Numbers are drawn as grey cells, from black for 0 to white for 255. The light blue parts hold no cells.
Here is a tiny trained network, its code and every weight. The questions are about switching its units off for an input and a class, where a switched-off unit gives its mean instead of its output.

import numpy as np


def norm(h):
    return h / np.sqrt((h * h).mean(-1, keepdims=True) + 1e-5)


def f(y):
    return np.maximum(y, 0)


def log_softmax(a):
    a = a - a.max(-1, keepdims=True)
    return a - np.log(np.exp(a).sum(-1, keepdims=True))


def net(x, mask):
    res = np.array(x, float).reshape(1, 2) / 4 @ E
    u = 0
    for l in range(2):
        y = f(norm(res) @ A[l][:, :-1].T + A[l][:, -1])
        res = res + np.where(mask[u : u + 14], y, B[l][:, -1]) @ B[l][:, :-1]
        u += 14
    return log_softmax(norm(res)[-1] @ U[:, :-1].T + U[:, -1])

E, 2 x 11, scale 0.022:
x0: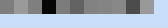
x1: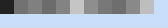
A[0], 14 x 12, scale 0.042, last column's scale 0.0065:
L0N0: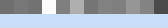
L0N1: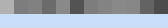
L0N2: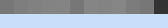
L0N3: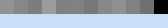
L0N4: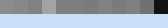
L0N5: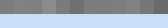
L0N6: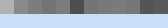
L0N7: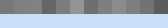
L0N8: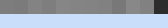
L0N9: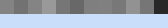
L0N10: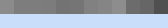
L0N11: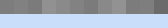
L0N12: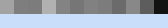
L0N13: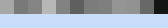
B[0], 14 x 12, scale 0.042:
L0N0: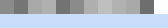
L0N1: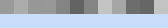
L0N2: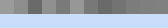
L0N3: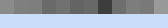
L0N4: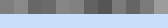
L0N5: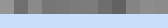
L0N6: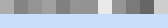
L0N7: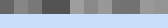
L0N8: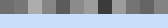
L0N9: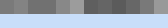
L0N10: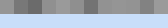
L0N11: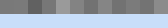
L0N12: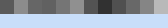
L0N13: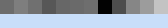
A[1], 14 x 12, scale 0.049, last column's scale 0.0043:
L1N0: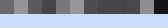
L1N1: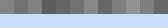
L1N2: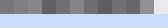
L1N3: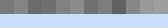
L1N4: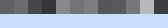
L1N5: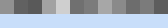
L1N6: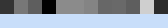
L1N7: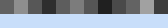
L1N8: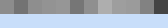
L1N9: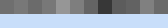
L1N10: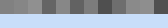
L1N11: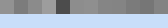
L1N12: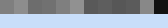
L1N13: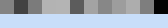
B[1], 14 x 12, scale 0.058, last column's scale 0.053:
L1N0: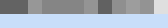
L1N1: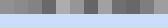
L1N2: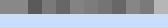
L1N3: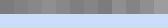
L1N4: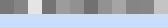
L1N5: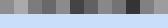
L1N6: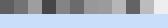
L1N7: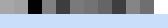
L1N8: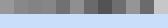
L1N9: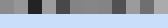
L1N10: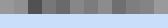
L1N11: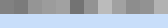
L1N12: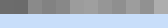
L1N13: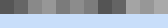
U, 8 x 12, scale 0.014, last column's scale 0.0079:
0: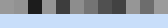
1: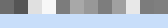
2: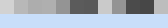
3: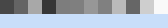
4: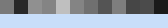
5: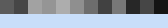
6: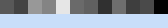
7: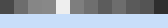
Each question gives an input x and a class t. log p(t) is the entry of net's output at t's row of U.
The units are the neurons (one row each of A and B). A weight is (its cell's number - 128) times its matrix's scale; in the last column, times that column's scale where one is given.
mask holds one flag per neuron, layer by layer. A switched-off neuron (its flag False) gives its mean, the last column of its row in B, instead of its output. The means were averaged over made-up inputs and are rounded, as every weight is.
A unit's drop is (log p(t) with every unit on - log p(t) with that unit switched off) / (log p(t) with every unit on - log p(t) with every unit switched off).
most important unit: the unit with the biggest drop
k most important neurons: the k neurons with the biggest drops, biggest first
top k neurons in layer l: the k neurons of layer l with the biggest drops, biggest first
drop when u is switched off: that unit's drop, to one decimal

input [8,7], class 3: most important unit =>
L0N0
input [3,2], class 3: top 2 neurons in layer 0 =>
L0N0; L0N6
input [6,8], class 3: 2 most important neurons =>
L0N0; L0N13
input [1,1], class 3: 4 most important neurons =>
L0N0; L0N6; L0N1; L0N13
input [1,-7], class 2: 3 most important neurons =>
L0N1; L0N6; L1N7
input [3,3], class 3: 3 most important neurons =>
L0N0; L0N6; L0N13
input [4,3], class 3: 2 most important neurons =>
L0N0; L0N6
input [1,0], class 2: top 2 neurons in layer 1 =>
L1N7; L1N6
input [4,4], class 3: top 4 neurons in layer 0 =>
L0N0; L0N6; L0N13; L0N12
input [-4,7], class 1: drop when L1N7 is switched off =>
0.1
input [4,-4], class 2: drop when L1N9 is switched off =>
0.0
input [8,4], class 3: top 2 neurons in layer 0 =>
L0N0; L0N13
